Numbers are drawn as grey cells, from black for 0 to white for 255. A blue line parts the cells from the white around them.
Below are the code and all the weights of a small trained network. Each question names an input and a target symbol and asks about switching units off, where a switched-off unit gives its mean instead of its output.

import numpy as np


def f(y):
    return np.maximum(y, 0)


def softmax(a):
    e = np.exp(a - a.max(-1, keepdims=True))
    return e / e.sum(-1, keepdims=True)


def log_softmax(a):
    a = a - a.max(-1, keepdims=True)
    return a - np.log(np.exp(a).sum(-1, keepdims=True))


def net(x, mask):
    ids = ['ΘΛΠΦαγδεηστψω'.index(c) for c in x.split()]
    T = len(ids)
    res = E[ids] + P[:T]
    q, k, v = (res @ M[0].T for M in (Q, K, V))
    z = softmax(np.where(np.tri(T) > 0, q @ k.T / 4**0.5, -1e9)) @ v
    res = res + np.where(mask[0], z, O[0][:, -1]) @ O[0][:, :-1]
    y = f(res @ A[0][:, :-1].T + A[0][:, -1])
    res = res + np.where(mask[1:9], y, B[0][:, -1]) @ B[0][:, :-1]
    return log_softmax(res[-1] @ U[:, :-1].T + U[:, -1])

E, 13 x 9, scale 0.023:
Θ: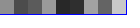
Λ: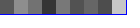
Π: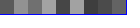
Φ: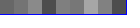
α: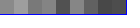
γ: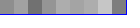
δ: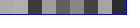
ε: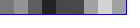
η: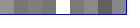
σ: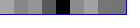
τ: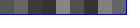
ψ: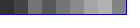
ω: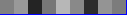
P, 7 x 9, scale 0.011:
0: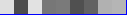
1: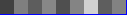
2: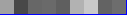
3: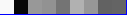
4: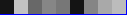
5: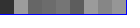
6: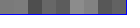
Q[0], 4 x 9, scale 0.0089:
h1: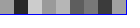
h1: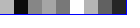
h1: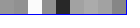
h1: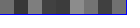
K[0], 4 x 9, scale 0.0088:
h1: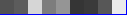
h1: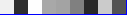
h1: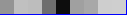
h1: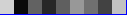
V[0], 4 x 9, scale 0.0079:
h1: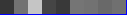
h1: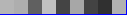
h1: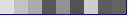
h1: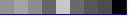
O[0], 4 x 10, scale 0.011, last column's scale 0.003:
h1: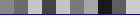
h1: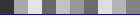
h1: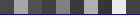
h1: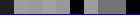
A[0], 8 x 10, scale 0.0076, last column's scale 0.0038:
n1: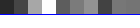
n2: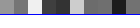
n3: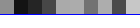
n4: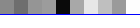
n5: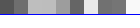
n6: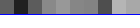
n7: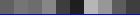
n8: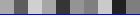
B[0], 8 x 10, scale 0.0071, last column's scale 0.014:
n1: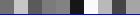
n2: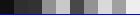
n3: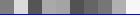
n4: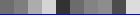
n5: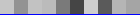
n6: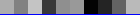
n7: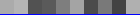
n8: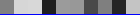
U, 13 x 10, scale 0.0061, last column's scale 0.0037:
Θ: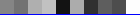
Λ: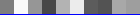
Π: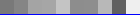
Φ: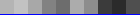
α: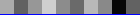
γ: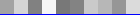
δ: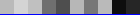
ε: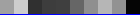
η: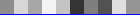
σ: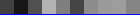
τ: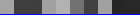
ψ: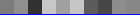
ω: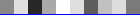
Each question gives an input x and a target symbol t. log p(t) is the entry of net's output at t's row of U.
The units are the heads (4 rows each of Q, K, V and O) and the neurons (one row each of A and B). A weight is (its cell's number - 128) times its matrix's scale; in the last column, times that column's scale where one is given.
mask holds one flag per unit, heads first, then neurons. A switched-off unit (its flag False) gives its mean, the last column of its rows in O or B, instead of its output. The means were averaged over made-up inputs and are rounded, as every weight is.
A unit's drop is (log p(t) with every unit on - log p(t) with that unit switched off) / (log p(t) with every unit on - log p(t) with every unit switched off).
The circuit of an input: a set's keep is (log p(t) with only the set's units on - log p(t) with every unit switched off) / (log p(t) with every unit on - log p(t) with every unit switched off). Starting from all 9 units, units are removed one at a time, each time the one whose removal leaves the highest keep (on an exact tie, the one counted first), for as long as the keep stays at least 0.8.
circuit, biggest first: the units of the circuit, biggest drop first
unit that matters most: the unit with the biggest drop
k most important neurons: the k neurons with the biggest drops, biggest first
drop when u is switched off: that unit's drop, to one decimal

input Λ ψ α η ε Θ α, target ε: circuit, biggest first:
[h1, n7]
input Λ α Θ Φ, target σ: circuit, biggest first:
[n2, h1]
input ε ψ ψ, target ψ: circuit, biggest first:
[h1, n3]
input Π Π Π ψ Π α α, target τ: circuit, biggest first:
[n2, h1]
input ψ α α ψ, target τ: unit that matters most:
n2
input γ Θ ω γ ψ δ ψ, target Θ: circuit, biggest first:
[n4, h1, n2]
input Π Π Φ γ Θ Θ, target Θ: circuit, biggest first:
[n4, h1]
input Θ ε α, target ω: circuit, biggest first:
[h1, n2]
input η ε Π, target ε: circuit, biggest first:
[h1, n1]
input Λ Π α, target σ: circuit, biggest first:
[n2, h1, n8]
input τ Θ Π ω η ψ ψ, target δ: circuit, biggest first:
[h1, n8, n2]
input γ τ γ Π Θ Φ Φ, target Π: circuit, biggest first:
[h1, n2]
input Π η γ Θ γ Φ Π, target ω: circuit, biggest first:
[h1, n2]
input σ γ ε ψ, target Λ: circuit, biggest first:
[h1]
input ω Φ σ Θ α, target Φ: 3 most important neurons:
[n2, n3, n7]
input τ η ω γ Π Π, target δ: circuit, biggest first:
[h1, n2, n1, n8]
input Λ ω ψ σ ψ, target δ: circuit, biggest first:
[h1, n8]
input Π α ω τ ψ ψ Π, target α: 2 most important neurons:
[n1, n3]
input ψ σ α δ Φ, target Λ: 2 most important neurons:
[n4, n2]
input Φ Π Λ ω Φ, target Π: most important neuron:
[n3]
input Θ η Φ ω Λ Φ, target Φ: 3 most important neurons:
[n2, n7, n3]
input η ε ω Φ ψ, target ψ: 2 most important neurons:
[n3, n8]
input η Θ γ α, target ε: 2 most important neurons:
[n1, n7]
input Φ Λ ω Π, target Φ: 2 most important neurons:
[n6, n1]
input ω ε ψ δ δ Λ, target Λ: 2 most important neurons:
[n4, n6]
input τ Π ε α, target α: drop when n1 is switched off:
0.2
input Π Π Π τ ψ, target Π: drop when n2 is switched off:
0.1
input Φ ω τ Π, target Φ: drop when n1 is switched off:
0.2
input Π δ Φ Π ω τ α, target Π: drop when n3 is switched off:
0.1
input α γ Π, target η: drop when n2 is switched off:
0.0
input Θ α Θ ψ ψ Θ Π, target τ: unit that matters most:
n2
